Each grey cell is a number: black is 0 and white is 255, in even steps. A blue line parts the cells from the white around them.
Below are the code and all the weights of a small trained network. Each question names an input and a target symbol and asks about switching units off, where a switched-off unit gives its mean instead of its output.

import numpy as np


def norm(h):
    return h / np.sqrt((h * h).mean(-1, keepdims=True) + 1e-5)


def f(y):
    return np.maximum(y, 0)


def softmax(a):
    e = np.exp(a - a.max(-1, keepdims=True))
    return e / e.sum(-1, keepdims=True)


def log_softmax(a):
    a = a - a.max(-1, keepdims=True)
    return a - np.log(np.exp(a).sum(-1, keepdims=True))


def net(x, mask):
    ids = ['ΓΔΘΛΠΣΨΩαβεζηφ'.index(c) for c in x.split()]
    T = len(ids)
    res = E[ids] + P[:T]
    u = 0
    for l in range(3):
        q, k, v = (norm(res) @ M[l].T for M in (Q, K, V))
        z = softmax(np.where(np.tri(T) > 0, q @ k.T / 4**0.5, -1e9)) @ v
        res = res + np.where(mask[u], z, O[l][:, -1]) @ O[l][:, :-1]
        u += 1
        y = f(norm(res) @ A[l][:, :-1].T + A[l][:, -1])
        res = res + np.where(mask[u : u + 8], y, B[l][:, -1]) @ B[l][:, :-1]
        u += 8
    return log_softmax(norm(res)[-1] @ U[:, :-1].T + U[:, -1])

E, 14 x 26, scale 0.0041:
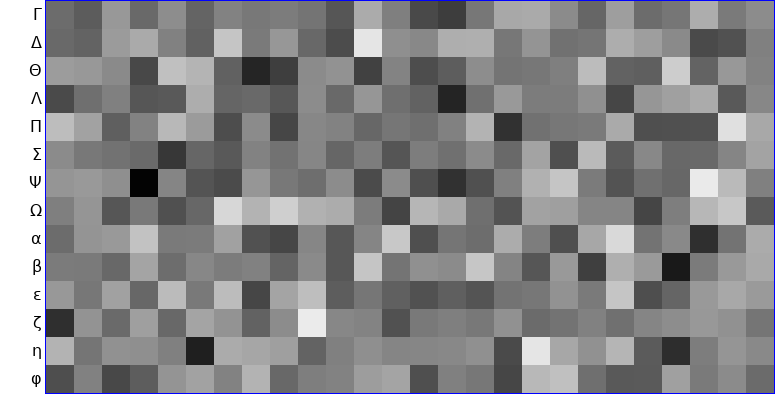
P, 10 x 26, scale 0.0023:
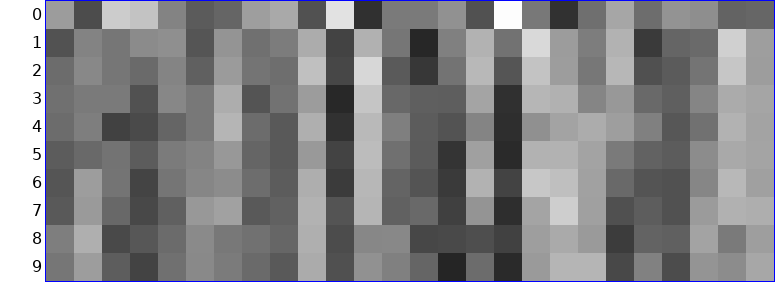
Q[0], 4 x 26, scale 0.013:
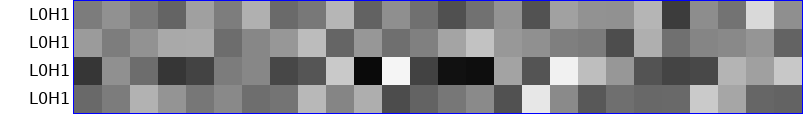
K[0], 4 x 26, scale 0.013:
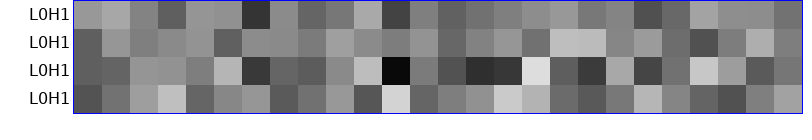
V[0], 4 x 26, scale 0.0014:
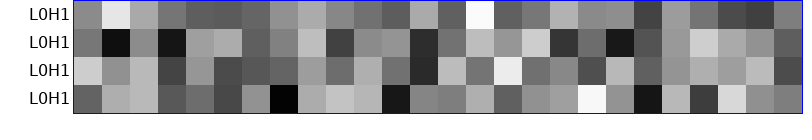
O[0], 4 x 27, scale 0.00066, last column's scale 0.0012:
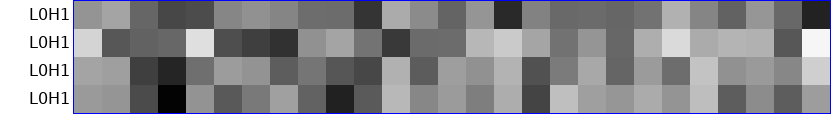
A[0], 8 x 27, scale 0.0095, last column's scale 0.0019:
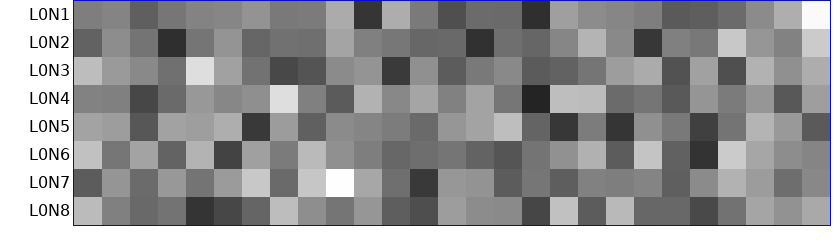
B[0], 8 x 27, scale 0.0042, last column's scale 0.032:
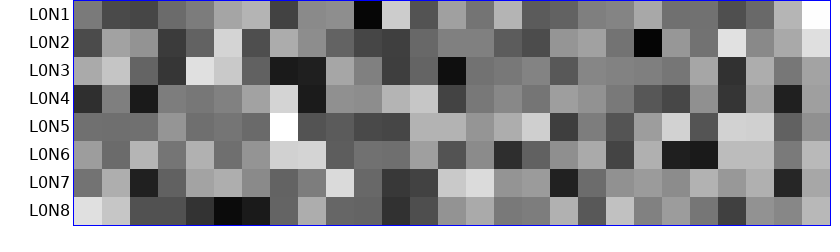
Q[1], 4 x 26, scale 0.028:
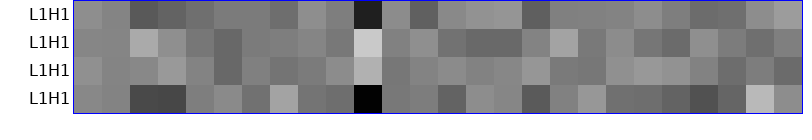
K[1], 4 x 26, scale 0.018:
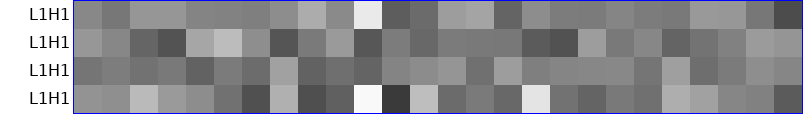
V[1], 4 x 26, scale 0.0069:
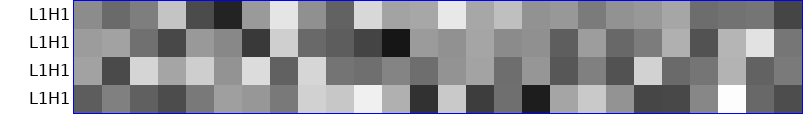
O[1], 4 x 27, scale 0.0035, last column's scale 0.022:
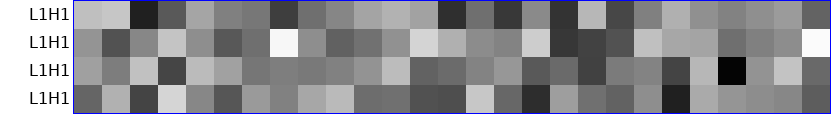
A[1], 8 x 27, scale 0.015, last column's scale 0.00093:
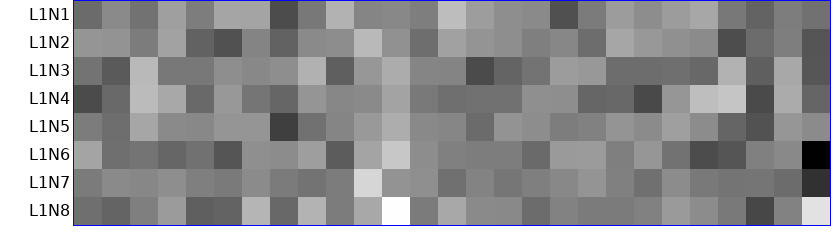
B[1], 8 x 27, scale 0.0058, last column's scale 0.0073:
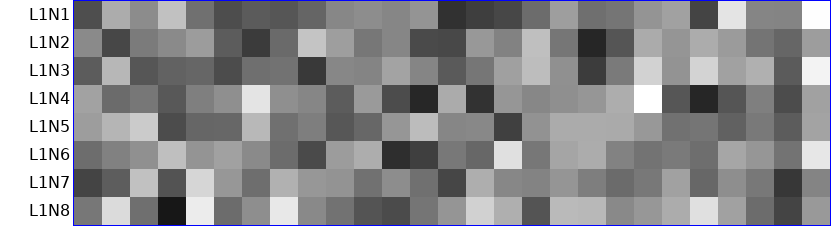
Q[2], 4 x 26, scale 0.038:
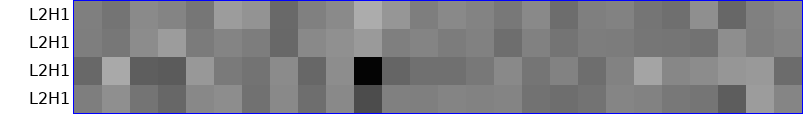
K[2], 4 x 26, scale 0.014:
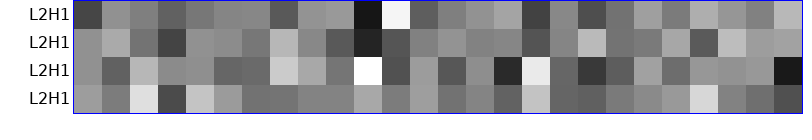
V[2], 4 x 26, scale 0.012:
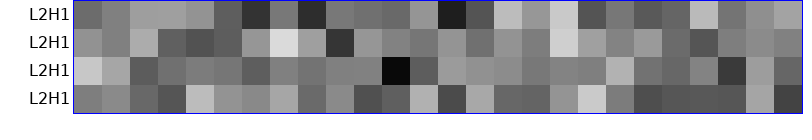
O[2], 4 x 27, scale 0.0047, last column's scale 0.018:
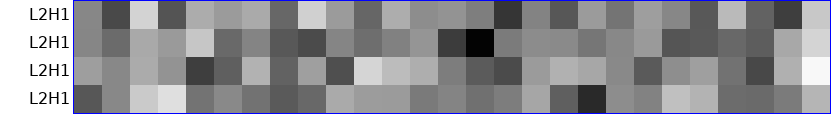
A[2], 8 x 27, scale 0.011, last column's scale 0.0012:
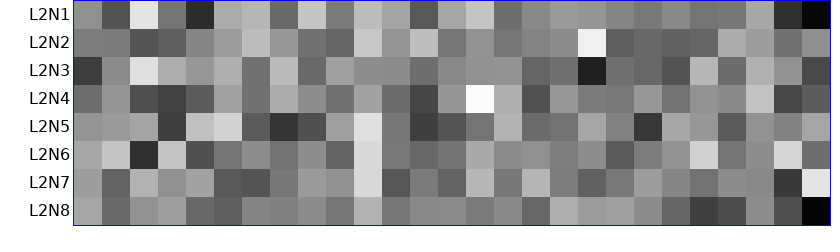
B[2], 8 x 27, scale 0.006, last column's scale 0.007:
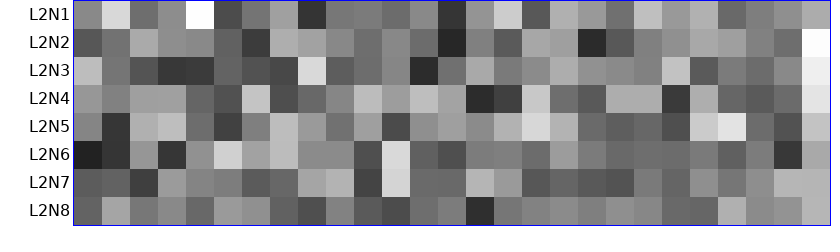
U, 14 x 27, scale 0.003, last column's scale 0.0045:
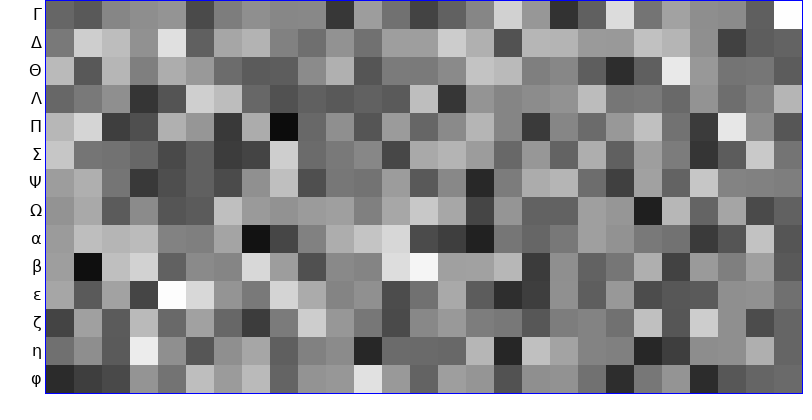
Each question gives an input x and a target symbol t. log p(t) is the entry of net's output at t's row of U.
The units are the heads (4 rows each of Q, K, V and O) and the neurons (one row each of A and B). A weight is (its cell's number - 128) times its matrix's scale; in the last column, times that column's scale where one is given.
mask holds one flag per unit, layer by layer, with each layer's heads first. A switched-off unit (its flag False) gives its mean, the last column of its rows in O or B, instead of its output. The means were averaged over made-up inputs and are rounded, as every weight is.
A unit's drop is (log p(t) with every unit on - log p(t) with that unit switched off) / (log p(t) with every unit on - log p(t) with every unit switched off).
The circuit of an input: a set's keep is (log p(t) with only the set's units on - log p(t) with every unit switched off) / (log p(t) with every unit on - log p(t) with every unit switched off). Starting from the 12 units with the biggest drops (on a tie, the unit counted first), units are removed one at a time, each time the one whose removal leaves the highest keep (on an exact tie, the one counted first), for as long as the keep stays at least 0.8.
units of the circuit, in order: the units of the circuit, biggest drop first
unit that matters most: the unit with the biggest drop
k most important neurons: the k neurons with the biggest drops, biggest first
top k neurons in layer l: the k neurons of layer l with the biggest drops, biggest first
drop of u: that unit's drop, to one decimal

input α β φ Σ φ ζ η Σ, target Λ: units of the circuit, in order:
(L1H1 L0N2)
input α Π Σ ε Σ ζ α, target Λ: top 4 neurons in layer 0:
(L0N1 L0N6 L0N4 L0N7)
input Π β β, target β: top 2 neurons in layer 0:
(L0N5 L0N3)
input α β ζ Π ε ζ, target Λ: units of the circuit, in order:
(L0N1 L1H1 L0N2 L0N6)
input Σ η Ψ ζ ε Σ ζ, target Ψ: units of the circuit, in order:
(L2H1 L0N2)
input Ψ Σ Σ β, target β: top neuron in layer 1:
(L1N3)
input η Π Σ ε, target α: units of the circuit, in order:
(L2H1 L0N8)
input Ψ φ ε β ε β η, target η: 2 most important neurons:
(L1N6 L0N8)
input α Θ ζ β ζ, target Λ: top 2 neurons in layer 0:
(L0N1 L0N2)
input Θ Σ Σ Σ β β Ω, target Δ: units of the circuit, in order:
(L0N3 L2N1 L2H1)
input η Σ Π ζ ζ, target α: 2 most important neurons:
(L0N1 L0N6)
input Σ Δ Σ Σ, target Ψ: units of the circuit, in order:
(L2H1 L0N2 L0N6)
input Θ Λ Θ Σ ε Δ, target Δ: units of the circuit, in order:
(L0N3 L2N1 L2H1)
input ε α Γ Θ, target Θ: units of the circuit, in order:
(L0N3 L2N5)
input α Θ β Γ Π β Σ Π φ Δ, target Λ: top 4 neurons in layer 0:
(L0N1 L0N6 L0N7 L0N4)
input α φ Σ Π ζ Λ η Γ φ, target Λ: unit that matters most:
L1H1
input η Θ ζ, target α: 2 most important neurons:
(L0N6 L0N8)
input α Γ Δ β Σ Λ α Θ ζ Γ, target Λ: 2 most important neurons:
(L0N1 L0N2)
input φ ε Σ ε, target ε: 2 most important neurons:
(L0N1 L0N6)
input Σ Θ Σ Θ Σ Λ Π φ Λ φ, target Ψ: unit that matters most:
L0N2
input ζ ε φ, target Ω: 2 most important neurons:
(L2N4 L1N1)
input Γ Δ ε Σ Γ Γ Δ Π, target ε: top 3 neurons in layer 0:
(L0N1 L0N7 L0N2)
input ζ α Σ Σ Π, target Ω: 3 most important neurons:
(L0N1 L2N4 L0N7)
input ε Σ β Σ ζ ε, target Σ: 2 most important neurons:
(L2N3 L0N7)
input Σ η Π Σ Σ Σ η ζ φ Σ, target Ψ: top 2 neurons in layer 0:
(L0N1 L0N2)
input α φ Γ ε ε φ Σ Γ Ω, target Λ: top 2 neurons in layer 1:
(L1N5 L1N3)
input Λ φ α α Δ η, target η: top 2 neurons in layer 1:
(L1N4 L1N6)
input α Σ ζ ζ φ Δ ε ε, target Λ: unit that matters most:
L1H1
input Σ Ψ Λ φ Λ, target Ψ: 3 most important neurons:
(L0N2 L2N2 L1N2)
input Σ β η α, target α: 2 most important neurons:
(L0N3 L0N8)
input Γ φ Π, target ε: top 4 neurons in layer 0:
(L0N1 L0N7 L0N2 L0N3)
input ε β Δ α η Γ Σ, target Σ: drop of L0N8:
0.1
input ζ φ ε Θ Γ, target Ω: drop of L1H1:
0.1
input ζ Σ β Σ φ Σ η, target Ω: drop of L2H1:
0.8
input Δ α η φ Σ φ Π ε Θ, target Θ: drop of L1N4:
0.0
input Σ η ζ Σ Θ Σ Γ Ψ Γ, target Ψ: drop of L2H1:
0.6
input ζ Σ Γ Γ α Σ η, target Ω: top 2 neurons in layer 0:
(L0N8 L0N7)
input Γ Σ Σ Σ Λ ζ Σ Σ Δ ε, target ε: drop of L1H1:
0.1
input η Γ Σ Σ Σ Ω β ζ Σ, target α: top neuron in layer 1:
(L1N6)
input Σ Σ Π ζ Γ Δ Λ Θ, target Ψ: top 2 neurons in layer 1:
(L1N2 L1N6)
